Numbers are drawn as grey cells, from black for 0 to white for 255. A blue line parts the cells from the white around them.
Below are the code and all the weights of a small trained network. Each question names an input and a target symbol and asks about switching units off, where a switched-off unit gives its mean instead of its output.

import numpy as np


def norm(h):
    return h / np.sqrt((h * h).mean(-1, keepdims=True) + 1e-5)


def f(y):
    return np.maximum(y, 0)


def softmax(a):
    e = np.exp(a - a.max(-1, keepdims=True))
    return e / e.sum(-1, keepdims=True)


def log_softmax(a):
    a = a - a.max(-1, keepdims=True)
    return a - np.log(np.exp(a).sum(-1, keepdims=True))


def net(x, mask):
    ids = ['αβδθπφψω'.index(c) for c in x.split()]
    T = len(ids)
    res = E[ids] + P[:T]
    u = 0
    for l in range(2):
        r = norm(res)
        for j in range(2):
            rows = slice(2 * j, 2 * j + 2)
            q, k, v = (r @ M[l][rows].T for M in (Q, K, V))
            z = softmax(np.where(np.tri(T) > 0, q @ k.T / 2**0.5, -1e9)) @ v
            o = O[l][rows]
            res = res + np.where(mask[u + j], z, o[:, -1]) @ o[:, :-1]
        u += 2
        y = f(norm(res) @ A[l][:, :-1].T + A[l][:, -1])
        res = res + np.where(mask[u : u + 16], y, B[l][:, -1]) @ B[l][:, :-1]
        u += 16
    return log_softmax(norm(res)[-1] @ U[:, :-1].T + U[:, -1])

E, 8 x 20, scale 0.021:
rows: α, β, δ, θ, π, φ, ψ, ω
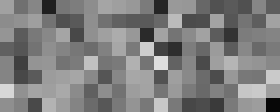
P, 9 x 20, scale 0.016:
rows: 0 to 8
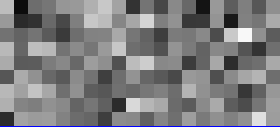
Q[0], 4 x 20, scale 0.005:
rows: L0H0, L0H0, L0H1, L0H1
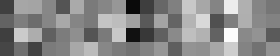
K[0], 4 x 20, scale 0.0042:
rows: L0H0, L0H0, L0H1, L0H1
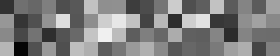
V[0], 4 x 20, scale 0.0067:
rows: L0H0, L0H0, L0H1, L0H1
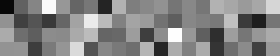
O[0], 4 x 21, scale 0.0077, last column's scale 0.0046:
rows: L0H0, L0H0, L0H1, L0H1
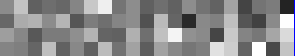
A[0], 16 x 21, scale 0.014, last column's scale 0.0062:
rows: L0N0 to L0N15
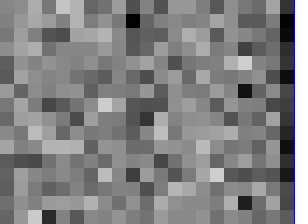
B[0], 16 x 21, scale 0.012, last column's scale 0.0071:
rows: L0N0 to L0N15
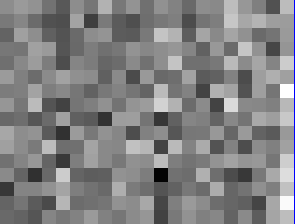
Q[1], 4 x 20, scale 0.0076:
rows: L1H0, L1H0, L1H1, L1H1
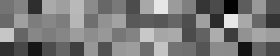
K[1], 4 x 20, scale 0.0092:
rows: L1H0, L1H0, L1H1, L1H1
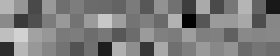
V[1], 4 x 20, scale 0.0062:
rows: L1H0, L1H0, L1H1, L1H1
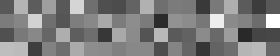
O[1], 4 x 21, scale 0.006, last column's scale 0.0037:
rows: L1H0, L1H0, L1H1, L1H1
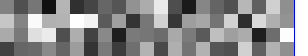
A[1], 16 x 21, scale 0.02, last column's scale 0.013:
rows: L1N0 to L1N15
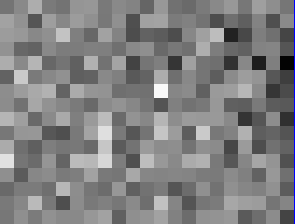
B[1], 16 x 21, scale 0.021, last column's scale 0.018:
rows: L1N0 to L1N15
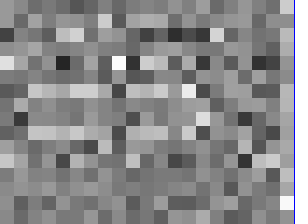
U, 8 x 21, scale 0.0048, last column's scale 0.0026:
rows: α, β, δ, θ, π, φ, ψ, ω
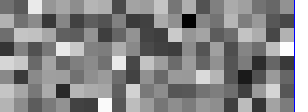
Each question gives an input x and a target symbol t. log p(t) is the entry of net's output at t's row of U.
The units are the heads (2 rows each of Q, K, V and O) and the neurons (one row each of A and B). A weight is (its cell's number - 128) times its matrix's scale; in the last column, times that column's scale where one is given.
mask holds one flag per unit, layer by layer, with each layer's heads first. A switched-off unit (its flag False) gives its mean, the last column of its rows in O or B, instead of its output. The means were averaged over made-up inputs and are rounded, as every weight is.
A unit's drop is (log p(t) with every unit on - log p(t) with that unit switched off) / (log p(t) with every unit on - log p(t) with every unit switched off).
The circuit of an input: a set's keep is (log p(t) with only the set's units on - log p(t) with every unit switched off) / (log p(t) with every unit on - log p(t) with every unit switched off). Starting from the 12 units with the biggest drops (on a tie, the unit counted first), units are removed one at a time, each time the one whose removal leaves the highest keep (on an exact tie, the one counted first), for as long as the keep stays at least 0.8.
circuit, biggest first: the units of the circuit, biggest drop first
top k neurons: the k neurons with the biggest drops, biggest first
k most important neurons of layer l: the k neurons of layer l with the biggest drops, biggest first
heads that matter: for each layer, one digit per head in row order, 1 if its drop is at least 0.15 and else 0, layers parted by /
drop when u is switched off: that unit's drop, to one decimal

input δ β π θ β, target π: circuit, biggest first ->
(L0H1 L1N4)
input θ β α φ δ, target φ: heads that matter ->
01 / 00
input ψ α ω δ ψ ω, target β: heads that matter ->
10 / 10
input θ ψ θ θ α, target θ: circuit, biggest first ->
(L0H1 L1N2)
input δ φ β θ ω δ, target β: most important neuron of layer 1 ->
(L1N6)
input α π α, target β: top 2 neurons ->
(L0N7 L0N15)
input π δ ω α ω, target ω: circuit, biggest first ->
(L1H0 L1N10)
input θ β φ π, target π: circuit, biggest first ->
(L1N4 L0N9)
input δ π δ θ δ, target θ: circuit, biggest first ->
(L1N2 L0H1)
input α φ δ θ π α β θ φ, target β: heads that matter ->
10 / 00
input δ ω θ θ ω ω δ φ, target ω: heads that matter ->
00 / 10
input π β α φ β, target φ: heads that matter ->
01 / 00
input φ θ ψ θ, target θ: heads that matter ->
00 / 00
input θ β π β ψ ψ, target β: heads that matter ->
00 / 01
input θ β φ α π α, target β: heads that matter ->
10 / 00
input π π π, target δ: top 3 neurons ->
(L0N15 L0N4 L1N14)
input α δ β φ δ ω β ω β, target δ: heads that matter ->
10 / 00
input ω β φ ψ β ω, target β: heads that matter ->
00 / 10
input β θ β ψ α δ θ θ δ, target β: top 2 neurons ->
(L0N8 L0N7)
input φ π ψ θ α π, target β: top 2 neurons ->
(L0N4 L0N12)
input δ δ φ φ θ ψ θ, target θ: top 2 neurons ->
(L1N2 L0N12)
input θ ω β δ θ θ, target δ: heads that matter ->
01 / 00
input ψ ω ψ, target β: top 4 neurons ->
(L0N4 L0N12 L1N6 L0N14)
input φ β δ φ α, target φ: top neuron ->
(L1N8)
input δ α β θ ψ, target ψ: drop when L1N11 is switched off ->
0.5
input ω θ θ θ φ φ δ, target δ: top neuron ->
(L0N8)
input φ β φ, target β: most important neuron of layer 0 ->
(L0N6)
